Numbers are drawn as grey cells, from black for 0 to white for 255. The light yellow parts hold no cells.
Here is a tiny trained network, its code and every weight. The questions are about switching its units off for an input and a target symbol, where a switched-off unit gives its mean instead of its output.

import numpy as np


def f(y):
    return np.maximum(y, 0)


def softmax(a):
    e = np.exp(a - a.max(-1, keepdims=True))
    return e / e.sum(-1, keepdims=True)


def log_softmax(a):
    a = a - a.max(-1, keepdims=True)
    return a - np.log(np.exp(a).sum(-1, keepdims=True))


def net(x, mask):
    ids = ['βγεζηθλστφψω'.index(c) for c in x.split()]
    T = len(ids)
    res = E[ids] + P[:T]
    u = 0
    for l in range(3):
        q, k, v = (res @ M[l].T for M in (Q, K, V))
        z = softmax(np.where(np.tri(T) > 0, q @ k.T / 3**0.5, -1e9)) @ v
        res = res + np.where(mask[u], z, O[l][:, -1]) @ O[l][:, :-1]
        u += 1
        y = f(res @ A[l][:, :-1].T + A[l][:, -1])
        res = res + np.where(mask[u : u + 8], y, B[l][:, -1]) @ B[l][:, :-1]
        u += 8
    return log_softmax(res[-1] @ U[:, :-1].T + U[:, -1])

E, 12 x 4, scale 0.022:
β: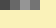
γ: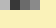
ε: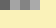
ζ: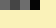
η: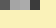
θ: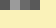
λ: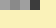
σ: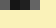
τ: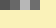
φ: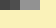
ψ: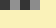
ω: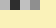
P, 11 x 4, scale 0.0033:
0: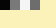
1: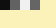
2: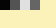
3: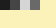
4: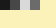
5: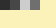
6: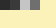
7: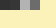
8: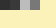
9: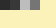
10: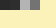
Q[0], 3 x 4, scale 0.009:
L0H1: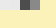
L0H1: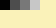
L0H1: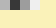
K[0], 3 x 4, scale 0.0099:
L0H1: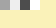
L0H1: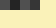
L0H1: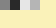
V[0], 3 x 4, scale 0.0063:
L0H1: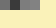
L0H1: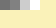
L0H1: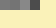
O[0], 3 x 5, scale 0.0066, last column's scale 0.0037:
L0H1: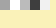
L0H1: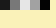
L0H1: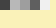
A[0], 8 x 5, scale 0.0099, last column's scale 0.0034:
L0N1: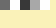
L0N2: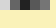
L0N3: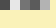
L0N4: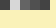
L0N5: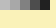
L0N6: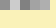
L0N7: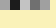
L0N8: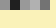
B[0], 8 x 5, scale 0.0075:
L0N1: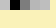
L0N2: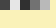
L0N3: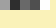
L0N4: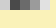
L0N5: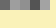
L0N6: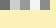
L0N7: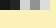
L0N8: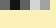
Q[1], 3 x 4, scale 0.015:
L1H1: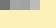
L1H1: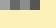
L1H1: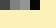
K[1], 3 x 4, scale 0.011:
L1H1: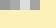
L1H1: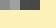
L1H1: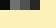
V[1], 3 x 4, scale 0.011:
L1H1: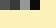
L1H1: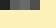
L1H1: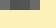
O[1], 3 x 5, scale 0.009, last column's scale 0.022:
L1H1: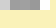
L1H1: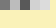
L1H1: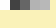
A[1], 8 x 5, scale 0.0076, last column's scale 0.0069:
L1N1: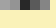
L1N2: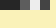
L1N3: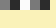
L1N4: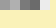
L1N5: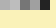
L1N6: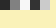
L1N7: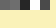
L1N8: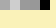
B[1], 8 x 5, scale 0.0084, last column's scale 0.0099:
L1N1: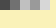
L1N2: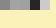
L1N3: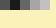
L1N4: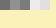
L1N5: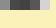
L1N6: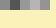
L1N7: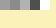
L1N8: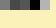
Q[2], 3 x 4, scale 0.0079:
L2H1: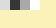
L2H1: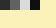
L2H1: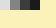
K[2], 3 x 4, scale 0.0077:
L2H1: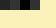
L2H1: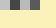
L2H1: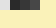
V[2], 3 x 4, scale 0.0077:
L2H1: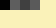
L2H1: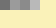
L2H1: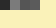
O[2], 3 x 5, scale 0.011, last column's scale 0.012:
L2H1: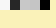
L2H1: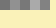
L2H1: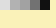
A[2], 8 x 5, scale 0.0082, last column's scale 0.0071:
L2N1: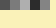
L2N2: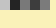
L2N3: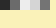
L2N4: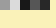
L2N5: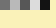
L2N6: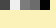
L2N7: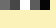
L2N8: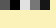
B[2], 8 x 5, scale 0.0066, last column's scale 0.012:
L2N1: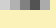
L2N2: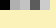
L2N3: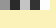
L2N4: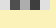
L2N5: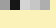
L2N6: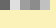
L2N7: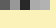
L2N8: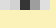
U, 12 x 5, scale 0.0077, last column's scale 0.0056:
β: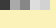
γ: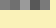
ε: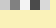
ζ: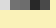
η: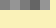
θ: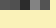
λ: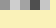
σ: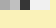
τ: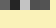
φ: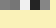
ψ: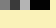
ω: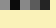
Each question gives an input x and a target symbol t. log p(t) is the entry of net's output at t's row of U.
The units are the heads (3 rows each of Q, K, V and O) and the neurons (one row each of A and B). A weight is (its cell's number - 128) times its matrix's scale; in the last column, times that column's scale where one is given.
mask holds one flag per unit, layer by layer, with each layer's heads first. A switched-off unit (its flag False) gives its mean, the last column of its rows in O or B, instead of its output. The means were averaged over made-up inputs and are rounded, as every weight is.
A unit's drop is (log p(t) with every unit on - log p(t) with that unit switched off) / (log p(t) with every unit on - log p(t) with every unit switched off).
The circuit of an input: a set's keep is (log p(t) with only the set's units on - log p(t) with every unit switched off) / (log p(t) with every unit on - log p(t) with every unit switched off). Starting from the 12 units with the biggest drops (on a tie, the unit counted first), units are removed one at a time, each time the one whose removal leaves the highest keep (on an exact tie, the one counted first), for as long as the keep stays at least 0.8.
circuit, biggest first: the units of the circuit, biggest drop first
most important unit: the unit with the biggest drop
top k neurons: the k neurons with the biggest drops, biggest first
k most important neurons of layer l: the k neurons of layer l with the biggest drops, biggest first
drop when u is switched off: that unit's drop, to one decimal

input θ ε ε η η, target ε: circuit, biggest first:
[L1H1; L2H1]
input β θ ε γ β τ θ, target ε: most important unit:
L1H1
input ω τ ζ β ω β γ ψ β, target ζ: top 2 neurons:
[L2N4; L1N8]
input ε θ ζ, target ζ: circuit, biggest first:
[L0H1; L1H1]
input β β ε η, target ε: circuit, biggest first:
[L1H1; L2H1; L0N6]
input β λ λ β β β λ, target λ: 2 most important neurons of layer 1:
[L1N3; L1N8]
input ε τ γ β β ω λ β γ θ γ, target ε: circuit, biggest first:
[L2H1; L1H1; L0N6]
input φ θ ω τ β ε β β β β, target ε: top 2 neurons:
[L0N1; L0N6]
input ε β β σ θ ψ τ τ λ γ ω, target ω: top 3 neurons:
[L2N3; L1N3; L2N8]
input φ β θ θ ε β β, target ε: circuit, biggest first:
[L1H1; L2H1; L0N6]
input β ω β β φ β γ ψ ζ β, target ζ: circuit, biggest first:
[L1H1; L1N8; L0H1]
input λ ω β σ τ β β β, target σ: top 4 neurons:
[L0N2; L2N3; L0N3; L1N2]
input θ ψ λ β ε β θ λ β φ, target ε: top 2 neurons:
[L0N6; L0N2]
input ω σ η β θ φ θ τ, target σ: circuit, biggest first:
[L2N3; L1H1]
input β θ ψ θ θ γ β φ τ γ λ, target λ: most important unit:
L0N1
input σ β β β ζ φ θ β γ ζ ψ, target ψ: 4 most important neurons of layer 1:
[L1N7; L1N2; L1N4; L1N3]
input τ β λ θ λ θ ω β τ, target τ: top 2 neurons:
[L2N3; L0N3]
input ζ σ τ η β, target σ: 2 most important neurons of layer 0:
[L0N2; L0N4]
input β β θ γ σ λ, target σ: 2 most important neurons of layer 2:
[L2N3; L2N2]
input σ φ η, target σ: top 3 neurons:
[L0N2; L2N3; L0N3]
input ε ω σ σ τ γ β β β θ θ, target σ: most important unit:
L0H1
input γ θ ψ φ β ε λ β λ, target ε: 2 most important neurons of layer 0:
[L0N6; L0N7]
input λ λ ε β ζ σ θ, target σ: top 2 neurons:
[L0N2; L1N1]
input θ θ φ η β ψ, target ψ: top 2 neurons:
[L0N1; L1N2]
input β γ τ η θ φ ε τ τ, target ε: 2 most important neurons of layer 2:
[L2N3; L2N8]
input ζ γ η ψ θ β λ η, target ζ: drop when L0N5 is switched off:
0.1
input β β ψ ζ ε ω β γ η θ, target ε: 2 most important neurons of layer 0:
[L0N1; L0N6]
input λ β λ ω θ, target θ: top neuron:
[L0N7]
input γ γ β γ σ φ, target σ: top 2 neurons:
[L0N2; L2N3]
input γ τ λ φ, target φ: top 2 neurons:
[L2N3; L1N2]
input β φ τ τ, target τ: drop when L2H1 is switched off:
0.1
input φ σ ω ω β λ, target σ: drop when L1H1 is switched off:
0.2
